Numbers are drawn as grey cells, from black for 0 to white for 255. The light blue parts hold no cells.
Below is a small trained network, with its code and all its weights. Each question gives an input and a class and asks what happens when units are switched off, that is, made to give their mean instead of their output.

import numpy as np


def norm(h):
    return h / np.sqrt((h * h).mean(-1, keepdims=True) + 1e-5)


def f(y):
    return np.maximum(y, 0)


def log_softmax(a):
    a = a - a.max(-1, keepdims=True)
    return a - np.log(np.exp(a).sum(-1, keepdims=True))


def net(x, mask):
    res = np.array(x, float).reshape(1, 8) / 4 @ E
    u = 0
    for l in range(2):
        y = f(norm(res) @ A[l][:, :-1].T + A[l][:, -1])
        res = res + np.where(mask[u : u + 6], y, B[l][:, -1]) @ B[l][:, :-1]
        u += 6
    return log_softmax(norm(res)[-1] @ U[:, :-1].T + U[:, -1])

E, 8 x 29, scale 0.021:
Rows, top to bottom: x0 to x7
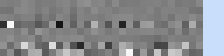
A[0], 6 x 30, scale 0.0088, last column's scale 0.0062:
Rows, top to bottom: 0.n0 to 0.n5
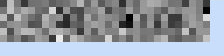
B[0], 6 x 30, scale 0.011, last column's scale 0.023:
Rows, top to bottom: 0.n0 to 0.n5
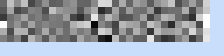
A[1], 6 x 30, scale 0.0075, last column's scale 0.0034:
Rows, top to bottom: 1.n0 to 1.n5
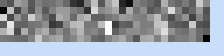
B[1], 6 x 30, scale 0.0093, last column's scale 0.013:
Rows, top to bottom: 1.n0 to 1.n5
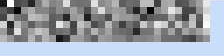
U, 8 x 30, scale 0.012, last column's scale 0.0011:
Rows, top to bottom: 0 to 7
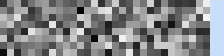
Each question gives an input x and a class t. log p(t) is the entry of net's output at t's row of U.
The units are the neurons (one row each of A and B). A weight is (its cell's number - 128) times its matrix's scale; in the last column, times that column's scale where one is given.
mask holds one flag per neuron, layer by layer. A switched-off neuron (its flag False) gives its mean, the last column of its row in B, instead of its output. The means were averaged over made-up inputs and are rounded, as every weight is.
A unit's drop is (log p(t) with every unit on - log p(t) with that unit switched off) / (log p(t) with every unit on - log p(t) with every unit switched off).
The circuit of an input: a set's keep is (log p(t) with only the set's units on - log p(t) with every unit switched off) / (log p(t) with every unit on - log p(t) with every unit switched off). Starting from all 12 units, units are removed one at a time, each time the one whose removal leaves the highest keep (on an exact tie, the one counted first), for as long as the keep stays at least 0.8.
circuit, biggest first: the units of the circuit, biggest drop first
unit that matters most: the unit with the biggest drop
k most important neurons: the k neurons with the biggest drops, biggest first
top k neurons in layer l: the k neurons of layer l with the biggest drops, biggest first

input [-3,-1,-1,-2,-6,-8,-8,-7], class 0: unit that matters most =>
0.n2
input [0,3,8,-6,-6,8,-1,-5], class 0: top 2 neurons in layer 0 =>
0.n2, 0.n5
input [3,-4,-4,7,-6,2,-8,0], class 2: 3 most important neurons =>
0.n2, 1.n3, 0.n1
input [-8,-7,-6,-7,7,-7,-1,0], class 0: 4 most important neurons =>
0.n3, 0.n5, 1.n0, 0.n2
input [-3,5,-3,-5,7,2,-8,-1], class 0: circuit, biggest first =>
0.n3, 0.n5
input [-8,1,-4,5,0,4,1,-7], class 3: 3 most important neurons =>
0.n3, 0.n1, 0.n4
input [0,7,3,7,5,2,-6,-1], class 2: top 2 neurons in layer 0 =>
0.n2, 0.n3
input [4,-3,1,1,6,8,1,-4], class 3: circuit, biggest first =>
0.n3, 0.n4
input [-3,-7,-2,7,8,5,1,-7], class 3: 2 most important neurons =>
0.n3, 0.n1
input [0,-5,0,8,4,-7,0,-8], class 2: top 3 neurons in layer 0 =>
0.n3, 0.n5, 0.n0
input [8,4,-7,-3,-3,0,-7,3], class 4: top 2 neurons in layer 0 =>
0.n2, 0.n5
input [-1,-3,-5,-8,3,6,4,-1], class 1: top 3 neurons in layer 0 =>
0.n3, 0.n4, 0.n2
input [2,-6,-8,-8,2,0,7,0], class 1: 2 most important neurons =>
0.n3, 0.n2
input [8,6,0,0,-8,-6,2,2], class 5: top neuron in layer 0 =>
0.n2
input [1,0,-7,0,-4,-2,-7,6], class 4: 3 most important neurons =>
0.n5, 0.n2, 0.n4
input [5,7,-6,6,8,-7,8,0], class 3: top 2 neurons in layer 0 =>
0.n2, 0.n0
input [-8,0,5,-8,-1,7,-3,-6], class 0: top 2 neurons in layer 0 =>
0.n2, 0.n5
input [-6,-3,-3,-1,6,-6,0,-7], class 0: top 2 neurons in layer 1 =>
1.n0, 1.n2
